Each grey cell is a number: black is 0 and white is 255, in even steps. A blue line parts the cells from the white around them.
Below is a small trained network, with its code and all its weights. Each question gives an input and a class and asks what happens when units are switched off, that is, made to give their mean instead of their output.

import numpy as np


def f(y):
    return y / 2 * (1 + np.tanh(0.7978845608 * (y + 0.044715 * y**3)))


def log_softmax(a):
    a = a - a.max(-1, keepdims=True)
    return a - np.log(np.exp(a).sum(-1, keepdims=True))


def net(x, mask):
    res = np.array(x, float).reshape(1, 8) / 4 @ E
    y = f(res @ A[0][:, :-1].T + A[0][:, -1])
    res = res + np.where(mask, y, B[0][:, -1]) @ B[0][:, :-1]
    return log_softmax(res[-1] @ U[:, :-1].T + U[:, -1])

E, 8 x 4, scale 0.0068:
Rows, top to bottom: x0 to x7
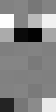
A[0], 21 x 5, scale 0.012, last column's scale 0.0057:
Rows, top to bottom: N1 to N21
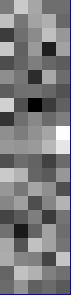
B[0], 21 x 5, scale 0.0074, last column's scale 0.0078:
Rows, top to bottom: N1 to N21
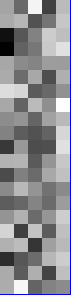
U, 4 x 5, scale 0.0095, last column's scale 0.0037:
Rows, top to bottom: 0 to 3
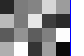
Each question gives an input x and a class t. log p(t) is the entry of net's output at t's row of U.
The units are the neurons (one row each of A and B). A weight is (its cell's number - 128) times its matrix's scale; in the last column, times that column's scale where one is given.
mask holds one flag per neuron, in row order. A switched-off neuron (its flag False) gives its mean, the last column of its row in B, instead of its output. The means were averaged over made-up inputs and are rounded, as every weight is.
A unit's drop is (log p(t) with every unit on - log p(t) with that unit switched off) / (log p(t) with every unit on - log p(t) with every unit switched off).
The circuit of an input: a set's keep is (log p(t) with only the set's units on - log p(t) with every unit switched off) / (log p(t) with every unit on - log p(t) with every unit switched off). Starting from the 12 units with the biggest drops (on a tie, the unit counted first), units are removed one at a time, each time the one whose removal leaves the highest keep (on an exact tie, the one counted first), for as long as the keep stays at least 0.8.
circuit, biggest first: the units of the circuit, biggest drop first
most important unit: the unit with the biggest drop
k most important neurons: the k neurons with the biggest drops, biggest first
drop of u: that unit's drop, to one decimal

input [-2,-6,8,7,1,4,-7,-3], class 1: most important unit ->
N8
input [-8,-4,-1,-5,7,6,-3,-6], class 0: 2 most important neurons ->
(N4 N19)
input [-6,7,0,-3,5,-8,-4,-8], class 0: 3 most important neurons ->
(N4 N19 N13)
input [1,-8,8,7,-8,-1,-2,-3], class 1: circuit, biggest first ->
(N8 N17)
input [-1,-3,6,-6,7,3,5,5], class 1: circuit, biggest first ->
(N17 N6)
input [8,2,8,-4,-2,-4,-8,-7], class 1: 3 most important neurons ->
(N8 N17 N6)
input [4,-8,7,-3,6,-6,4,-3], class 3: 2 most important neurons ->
(N12 N16)
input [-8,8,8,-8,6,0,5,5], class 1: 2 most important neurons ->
(N17 N6)
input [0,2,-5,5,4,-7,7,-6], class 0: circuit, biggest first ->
(N4 N19)
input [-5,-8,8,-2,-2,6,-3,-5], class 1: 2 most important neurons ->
(N8 N17)
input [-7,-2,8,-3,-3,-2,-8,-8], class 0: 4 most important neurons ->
(N4 N19 N13 N1)
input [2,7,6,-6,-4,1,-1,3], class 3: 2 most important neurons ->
(N18 N2)
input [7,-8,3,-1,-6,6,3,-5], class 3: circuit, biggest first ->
(N12 N16)
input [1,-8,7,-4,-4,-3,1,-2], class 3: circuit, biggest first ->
(N12 N7)
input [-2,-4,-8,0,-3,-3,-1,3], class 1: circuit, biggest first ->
(N1)
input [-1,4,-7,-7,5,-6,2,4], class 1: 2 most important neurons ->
(N1 N20)
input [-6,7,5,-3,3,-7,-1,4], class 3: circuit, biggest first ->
(N18 N2)
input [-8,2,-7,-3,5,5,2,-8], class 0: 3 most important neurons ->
(N4 N19 N13)
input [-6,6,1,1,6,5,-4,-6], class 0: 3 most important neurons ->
(N4 N19 N13)
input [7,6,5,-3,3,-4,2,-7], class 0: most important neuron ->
(N4)
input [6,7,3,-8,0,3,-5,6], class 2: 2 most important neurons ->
(N3 N11)
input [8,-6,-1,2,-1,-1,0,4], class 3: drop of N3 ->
-0.1
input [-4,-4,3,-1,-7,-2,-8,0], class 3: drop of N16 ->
0.2
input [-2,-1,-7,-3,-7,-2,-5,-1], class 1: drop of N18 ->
0.0
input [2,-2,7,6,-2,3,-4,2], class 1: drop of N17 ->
0.1
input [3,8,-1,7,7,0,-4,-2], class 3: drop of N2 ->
0.2
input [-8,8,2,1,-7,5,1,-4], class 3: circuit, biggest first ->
(N18)
